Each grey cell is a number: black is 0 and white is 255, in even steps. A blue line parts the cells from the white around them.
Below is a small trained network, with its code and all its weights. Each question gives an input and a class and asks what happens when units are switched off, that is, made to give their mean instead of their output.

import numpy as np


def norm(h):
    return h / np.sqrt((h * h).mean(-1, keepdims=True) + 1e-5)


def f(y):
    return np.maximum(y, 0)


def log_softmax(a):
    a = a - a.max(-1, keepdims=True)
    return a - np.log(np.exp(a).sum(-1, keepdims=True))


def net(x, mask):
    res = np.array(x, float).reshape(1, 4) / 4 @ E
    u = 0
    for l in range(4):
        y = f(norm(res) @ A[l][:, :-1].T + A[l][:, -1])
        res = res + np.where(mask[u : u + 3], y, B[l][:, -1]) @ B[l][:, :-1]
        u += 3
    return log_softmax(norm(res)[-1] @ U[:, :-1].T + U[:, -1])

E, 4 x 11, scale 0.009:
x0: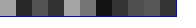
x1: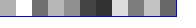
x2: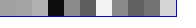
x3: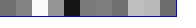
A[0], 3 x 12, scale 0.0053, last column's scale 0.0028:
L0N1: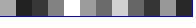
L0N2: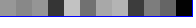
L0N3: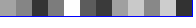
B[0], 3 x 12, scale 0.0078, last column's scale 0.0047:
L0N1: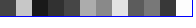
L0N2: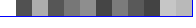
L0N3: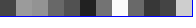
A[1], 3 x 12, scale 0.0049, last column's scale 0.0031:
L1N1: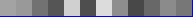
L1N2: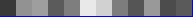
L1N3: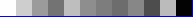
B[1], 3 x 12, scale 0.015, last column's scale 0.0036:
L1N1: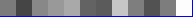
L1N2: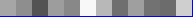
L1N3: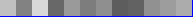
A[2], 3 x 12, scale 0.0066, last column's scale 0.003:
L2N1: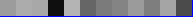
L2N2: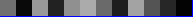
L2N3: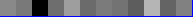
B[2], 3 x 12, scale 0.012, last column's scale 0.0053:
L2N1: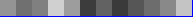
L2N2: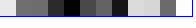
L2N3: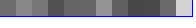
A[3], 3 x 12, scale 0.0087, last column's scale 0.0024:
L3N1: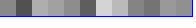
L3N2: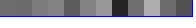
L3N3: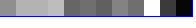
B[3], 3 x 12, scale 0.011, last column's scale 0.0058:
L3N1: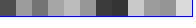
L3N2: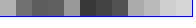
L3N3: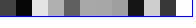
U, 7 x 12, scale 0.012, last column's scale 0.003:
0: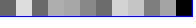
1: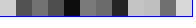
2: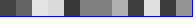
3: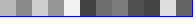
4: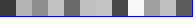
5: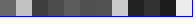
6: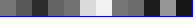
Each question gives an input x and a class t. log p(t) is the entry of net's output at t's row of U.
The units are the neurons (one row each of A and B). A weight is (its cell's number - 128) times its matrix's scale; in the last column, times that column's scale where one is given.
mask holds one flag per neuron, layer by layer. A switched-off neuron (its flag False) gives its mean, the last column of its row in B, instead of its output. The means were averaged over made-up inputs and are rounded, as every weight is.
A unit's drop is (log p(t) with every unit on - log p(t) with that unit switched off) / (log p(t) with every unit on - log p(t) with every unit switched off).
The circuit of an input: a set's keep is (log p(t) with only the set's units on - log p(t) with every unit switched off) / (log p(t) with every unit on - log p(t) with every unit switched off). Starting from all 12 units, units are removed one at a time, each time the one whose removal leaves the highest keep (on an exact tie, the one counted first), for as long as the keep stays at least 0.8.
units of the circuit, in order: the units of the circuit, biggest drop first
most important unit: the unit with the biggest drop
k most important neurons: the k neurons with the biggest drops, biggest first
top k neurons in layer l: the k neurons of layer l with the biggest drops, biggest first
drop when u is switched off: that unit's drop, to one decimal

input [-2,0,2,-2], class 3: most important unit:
L0N2
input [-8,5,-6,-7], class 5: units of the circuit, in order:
(L0N3, L3N1)
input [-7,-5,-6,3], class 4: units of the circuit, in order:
(L2N2, L3N3)
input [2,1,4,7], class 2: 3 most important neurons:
(L3N3, L2N2, L2N3)
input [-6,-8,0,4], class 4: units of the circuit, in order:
(L2N2, L3N1)
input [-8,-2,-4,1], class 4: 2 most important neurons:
(L2N2, L3N1)
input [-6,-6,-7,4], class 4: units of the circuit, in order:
(L2N2, L3N3)
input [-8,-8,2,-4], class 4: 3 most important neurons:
(L3N1, L0N1, L2N3)
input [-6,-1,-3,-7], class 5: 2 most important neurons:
(L0N1, L0N3)
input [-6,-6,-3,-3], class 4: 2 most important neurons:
(L0N1, L2N3)
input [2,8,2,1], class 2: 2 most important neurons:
(L3N3, L0N1)
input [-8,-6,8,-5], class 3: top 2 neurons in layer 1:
(L1N1, L1N3)
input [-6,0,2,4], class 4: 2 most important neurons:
(L3N1, L2N2)
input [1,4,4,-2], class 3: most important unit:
L0N2
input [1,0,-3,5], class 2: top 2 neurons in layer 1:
(L1N2, L1N3)
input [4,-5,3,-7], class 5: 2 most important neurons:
(L0N1, L1N1)
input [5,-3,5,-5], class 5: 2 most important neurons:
(L0N1, L1N1)
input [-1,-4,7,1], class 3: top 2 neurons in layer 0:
(L0N1, L0N2)
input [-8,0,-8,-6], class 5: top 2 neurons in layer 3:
(L3N3, L3N1)
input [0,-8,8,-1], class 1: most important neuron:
(L2N2)
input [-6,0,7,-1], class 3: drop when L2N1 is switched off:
0.2
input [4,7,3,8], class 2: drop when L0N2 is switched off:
0.0
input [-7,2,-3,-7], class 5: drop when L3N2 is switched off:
0.1
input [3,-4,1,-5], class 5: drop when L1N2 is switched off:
-0.1
